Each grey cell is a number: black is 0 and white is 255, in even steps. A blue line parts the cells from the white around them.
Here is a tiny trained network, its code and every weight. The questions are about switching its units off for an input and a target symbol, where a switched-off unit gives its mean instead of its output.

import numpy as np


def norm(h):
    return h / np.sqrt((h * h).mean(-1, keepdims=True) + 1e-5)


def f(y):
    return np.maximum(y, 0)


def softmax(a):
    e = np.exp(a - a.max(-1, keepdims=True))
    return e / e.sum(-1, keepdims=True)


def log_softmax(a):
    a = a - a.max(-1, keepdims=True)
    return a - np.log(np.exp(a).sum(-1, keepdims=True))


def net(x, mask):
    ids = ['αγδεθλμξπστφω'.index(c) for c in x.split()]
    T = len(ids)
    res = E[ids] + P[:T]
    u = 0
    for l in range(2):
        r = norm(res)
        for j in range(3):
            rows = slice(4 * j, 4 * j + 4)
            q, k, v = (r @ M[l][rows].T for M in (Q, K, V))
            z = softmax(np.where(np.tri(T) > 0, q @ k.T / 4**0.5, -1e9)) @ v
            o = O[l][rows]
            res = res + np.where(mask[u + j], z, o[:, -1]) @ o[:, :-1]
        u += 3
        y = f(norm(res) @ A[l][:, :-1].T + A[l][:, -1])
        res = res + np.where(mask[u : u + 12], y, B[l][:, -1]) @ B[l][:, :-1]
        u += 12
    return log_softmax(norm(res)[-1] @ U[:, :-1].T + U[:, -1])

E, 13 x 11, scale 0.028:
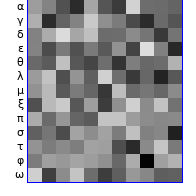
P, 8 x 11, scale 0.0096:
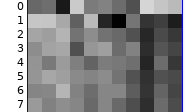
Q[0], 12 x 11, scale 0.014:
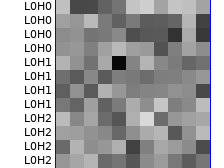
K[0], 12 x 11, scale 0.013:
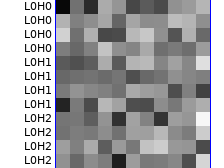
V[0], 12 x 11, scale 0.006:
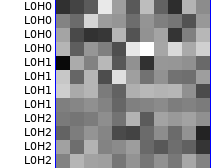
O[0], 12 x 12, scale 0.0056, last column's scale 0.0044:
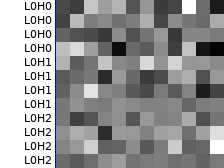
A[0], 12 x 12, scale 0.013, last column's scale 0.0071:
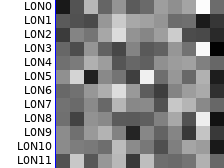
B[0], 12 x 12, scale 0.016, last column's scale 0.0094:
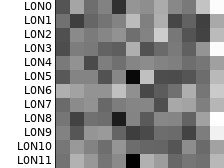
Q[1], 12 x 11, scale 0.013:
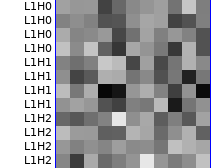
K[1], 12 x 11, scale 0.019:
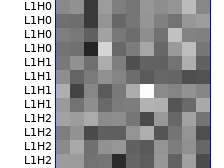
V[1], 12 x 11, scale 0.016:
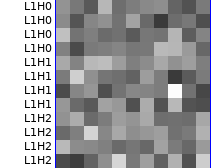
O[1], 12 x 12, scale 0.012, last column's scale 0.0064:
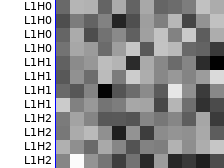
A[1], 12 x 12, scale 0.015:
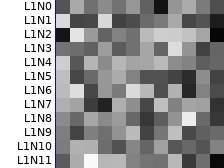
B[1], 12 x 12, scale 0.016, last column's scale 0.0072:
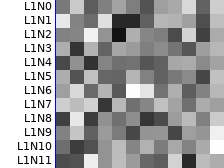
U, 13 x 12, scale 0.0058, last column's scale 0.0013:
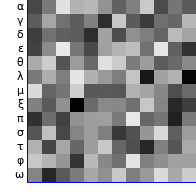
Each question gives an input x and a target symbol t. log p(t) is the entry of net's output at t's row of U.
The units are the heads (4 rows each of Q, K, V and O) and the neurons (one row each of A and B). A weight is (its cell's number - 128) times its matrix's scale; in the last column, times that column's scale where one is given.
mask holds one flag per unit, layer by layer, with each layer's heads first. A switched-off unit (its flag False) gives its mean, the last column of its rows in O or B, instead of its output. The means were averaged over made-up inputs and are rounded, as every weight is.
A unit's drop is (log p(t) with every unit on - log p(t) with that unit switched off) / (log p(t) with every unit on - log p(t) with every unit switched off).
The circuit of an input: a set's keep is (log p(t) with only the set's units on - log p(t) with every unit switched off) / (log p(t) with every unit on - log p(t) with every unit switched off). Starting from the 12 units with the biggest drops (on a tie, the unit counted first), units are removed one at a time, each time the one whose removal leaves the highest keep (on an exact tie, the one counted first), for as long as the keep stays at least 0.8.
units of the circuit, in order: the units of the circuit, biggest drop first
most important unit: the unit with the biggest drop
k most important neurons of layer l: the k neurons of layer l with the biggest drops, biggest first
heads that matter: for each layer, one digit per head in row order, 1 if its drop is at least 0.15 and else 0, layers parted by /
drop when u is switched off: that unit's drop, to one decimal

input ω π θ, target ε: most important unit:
L0H0
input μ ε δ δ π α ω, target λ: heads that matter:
100 / 010
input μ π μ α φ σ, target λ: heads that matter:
101 / 010
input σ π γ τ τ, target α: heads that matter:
100 / 110
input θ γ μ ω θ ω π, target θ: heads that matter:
010 / 000
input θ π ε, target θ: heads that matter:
010 / 010
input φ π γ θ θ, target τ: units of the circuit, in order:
L0H0, L0N0, L1H0, L1N5
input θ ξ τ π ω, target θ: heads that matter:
111 / 011
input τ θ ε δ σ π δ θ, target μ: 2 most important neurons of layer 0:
L0N0, L0N3
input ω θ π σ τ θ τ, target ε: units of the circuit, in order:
L0H0, L1H0, L1N2
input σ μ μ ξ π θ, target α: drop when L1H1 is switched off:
0.6
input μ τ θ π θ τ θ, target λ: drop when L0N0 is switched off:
0.1
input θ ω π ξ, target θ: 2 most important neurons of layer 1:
L1N6, L1N10
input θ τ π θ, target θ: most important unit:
L0H1
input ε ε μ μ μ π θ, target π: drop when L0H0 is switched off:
0.9
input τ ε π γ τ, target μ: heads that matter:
100 / 100
